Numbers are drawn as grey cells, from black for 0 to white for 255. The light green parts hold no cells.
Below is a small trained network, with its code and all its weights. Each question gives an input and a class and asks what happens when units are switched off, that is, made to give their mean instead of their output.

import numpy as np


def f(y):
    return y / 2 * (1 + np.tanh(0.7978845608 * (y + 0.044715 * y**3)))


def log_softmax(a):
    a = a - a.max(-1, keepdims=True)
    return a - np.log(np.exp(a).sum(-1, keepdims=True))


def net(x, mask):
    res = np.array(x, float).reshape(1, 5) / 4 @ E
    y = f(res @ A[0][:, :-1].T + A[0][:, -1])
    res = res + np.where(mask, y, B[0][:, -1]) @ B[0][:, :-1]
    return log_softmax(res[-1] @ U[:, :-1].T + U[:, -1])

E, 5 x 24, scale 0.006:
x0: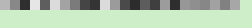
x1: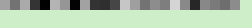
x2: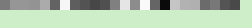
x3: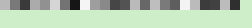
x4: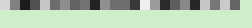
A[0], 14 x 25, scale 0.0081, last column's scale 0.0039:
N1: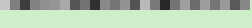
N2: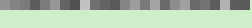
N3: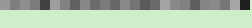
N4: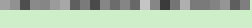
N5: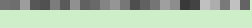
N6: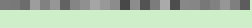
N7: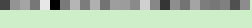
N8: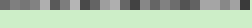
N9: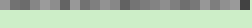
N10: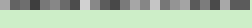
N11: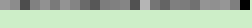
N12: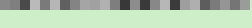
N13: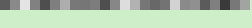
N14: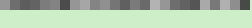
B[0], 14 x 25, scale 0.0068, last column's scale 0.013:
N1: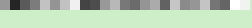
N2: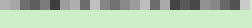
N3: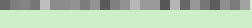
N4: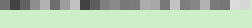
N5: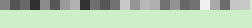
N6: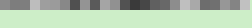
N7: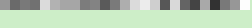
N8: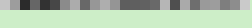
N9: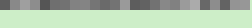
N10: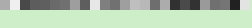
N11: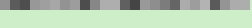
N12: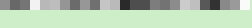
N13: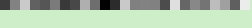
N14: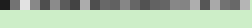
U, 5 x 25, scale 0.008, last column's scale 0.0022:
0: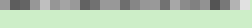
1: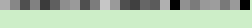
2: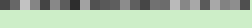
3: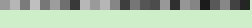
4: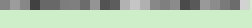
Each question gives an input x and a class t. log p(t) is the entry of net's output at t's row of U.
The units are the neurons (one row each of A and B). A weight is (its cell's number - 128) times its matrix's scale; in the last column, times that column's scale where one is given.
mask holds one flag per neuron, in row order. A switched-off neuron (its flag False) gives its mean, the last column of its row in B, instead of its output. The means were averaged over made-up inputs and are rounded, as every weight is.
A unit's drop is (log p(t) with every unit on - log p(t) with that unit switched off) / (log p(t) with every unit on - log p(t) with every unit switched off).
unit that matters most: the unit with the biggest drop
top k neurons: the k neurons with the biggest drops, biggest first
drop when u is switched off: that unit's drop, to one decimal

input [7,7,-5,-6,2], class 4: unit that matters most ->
N5
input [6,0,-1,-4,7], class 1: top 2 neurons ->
[N8, N7]
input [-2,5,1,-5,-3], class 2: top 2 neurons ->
[N10, N13]
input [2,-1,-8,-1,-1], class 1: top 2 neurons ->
[N13, N5]
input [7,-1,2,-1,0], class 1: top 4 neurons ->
[N7, N13, N8, N3]
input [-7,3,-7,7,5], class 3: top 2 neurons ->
[N7, N5]
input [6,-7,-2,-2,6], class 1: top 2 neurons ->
[N8, N7]
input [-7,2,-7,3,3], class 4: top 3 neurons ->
[N10, N12, N2]
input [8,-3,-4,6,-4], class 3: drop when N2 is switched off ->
0.0
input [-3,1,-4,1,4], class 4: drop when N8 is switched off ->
0.1
